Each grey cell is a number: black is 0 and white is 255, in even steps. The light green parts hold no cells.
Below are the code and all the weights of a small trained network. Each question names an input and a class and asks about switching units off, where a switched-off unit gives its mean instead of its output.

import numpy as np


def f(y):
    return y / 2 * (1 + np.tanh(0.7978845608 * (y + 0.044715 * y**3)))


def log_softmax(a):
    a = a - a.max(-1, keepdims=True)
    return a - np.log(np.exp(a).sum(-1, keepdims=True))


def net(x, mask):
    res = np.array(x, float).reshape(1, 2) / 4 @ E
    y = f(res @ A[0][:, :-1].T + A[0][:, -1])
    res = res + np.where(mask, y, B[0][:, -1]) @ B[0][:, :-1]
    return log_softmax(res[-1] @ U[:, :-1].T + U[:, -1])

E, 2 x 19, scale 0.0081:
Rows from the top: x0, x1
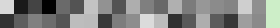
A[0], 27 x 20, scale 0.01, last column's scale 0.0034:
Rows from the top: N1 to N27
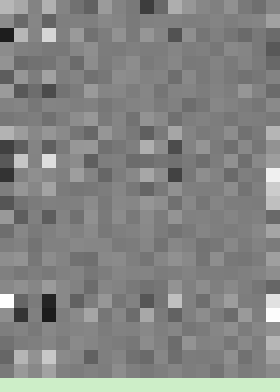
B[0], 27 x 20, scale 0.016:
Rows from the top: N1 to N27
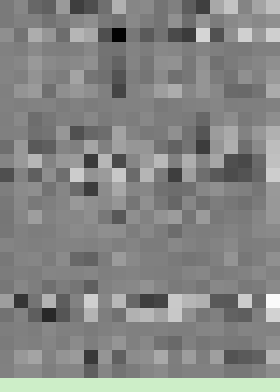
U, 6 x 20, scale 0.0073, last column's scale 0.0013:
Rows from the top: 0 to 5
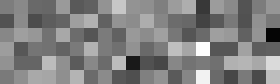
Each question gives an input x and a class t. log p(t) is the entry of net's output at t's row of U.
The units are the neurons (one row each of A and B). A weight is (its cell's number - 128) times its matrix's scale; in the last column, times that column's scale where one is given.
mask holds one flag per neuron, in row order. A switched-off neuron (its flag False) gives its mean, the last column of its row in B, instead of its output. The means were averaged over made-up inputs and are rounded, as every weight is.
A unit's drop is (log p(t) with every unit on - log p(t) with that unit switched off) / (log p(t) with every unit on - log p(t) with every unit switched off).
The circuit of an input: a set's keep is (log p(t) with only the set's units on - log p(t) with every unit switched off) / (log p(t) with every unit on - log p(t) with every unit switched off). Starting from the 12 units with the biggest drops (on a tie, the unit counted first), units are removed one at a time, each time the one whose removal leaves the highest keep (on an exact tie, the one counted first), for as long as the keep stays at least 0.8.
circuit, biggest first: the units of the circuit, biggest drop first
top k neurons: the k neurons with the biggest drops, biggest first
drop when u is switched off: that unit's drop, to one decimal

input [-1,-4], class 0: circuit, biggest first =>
(N3)
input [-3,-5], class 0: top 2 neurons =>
(N3, N1)
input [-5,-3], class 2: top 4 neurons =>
(N22, N1, N13, N10)
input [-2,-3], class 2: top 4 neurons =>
(N22, N13, N23, N11)
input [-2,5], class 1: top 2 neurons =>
(N11, N22)
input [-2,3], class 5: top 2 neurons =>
(N1, N23)
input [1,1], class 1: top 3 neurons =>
(N22, N3, N12)
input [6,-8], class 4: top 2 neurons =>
(N1, N10)
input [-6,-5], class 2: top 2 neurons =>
(N1, N22)
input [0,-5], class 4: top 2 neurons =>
(N23, N22)
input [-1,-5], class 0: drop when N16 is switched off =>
0.0
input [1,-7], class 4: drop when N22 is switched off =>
0.1
